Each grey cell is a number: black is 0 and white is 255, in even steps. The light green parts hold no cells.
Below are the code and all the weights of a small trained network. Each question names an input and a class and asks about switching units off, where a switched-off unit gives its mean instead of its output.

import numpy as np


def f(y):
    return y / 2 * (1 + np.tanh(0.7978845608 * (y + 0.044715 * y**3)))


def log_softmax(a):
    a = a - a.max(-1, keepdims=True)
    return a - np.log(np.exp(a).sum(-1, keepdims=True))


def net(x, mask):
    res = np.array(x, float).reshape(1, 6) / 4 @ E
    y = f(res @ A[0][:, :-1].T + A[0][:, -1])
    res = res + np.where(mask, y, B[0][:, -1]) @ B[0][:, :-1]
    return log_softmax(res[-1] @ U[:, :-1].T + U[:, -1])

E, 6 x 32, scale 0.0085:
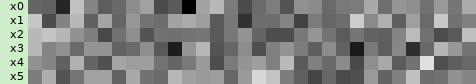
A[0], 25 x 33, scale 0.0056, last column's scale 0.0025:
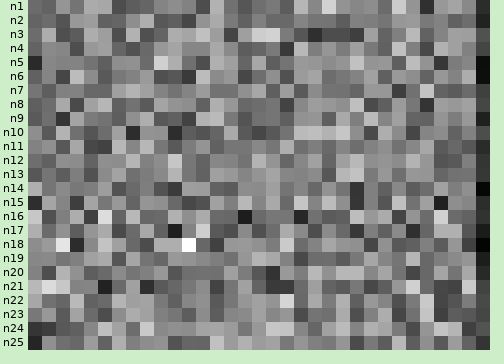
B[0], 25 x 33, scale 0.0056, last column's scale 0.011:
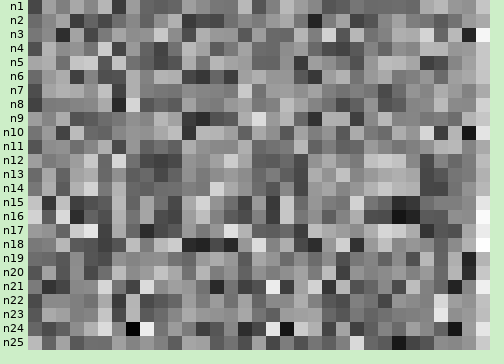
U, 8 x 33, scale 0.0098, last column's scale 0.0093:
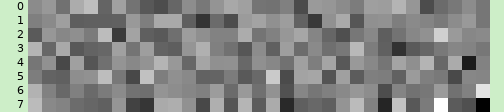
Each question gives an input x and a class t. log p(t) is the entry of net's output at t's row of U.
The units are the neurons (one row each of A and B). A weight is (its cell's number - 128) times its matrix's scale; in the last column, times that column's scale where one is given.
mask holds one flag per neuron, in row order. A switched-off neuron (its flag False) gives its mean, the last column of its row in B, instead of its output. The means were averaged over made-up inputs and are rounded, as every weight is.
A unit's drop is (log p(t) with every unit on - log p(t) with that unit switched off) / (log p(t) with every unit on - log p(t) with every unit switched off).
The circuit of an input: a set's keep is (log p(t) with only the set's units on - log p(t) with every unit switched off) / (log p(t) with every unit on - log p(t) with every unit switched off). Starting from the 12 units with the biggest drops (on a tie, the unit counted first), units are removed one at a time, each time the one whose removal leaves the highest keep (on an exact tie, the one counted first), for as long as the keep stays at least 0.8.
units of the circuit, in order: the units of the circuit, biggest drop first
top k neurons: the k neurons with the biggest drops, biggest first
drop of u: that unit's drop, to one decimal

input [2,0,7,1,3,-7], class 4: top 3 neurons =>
(n10, n20, n24)
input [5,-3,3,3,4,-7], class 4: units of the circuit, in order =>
(n10)
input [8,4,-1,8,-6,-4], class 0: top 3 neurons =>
(n17, n18, n14)
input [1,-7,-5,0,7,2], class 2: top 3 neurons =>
(n23, n22, n16)
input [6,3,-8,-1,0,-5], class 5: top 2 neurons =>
(n24, n18)
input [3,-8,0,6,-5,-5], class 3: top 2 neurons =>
(n15, n25)
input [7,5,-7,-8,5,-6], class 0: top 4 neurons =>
(n12, n5, n13, n18)
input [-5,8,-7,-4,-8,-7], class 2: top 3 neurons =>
(n8, n4, n1)
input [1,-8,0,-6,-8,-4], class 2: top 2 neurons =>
(n8, n4)
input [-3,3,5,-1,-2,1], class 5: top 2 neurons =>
(n21, n15)
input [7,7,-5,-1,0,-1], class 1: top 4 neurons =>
(n9, n6, n15, n2)
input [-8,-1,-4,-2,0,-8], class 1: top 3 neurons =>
(n18, n3, n19)
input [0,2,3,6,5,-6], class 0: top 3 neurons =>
(n17, n3, n14)
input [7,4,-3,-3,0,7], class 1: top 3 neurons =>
(n9, n6, n2)
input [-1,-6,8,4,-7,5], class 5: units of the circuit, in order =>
(n21)
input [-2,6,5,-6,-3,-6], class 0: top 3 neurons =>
(n5, n12, n15)
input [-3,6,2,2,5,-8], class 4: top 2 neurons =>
(n10, n20)
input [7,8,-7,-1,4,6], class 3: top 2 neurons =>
(n16, n18)
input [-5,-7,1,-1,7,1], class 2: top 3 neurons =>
(n22, n23, n16)
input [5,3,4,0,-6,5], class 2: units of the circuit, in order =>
(n4)
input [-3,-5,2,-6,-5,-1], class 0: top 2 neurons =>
(n5, n16)
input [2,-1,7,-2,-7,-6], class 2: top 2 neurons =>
(n8, n24)
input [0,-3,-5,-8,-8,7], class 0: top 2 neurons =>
(n5, n12)
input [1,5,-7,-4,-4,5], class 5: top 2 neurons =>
(n24, n15)
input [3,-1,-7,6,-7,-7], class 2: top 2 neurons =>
(n1, n4)
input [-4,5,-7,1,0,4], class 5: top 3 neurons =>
(n24, n15, n25)
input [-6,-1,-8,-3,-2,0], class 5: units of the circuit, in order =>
(n24)
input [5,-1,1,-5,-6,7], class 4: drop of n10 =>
-0.1
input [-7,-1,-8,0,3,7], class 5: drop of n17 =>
-0.1
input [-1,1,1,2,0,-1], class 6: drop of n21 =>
0.5
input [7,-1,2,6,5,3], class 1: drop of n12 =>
0.2
